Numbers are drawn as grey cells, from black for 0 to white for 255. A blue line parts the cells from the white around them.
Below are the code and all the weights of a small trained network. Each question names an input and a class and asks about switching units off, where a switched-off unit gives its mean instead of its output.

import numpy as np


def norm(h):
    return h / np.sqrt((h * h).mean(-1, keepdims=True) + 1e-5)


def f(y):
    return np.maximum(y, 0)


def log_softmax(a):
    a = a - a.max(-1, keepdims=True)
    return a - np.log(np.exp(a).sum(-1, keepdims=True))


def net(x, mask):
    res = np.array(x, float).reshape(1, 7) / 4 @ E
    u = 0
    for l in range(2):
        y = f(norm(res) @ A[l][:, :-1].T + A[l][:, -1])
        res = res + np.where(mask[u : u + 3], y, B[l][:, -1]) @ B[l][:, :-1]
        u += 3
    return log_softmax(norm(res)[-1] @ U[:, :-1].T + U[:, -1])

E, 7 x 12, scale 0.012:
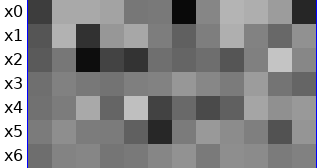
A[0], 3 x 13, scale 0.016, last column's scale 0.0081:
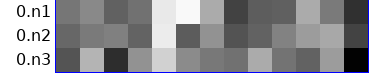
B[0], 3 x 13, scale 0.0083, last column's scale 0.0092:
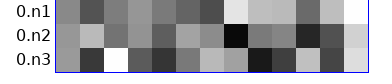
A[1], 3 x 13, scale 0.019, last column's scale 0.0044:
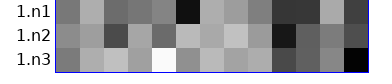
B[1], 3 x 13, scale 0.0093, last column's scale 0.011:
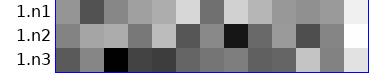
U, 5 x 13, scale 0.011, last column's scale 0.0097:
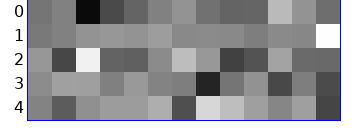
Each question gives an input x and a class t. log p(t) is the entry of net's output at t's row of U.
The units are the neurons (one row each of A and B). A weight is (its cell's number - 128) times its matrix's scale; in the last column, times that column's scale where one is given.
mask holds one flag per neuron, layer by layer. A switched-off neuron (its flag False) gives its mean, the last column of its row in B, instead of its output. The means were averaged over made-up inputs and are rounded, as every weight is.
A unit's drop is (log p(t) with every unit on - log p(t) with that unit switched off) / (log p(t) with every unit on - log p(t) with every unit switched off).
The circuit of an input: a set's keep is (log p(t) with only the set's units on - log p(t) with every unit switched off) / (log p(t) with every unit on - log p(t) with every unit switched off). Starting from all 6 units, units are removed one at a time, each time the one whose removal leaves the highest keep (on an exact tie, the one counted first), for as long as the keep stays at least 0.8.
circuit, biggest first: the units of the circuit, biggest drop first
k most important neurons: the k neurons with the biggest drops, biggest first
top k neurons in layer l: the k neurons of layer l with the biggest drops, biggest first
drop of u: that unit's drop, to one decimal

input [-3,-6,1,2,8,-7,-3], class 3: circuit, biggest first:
[0.n2]
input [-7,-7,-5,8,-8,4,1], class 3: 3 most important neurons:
[1.n2; 0.n3; 0.n1]
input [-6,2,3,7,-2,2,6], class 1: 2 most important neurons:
[1.n1; 1.n2]
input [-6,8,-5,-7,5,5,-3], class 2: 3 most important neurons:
[0.n3; 0.n1; 0.n2]
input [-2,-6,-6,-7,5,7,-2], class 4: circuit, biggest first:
[1.n1; 0.n3]
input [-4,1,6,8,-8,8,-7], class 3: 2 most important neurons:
[1.n2; 0.n1]
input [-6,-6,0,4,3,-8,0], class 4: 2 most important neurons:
[0.n1; 0.n3]
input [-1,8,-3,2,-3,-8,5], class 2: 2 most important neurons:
[0.n3; 1.n1]
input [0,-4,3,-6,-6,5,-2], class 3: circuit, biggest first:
[1.n2; 0.n3]
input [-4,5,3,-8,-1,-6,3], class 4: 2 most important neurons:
[0.n1; 1.n3]
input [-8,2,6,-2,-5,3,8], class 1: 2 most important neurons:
[1.n1; 1.n3]
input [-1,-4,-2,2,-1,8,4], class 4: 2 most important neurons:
[1.n1; 0.n3]
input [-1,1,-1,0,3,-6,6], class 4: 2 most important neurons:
[0.n1; 1.n2]
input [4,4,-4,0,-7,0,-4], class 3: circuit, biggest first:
[1.n2]
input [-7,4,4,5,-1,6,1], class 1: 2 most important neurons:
[1.n1; 0.n1]
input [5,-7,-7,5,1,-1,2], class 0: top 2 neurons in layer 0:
[0.n3; 0.n1]
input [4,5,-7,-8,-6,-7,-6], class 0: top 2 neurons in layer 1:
[1.n3; 1.n1]
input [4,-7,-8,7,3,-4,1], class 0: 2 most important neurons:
[1.n3; 0.n3]
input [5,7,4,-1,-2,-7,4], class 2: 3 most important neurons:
[0.n3; 1.n1; 1.n3]
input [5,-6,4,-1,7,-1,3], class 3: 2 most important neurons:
[0.n3; 1.n3]
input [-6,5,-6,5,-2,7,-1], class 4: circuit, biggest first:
[1.n1]
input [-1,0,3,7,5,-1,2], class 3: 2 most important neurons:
[0.n2; 1.n3]
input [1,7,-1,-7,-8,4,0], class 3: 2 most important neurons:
[1.n2; 0.n1]
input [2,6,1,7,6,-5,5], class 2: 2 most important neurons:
[0.n3; 1.n2]
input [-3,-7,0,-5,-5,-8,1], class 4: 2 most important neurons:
[0.n1; 0.n3]
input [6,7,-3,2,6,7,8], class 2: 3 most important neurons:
[0.n3; 0.n1; 1.n2]
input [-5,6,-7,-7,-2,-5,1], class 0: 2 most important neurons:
[1.n3; 1.n1]
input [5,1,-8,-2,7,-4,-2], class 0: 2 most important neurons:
[1.n3; 1.n2]
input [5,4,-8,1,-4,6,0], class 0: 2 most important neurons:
[1.n3; 0.n1]
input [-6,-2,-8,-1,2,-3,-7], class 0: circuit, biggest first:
[1.n3]
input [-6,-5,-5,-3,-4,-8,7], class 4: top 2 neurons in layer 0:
[0.n1; 0.n3]
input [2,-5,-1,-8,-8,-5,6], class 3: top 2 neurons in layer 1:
[1.n2; 1.n1]
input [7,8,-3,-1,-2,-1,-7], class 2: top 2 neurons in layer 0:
[0.n3; 0.n1]
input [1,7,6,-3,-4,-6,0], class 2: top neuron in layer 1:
[1.n3]
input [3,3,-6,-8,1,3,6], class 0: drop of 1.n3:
1.0
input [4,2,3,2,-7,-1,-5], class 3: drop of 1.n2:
0.5
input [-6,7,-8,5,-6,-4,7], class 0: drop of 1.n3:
1.5
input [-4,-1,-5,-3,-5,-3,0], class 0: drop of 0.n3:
0.1
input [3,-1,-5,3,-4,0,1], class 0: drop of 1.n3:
0.9
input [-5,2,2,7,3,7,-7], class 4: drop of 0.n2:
0.0
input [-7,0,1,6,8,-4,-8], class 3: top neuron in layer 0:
[0.n2]
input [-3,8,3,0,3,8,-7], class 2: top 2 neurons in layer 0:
[0.n3; 0.n1]
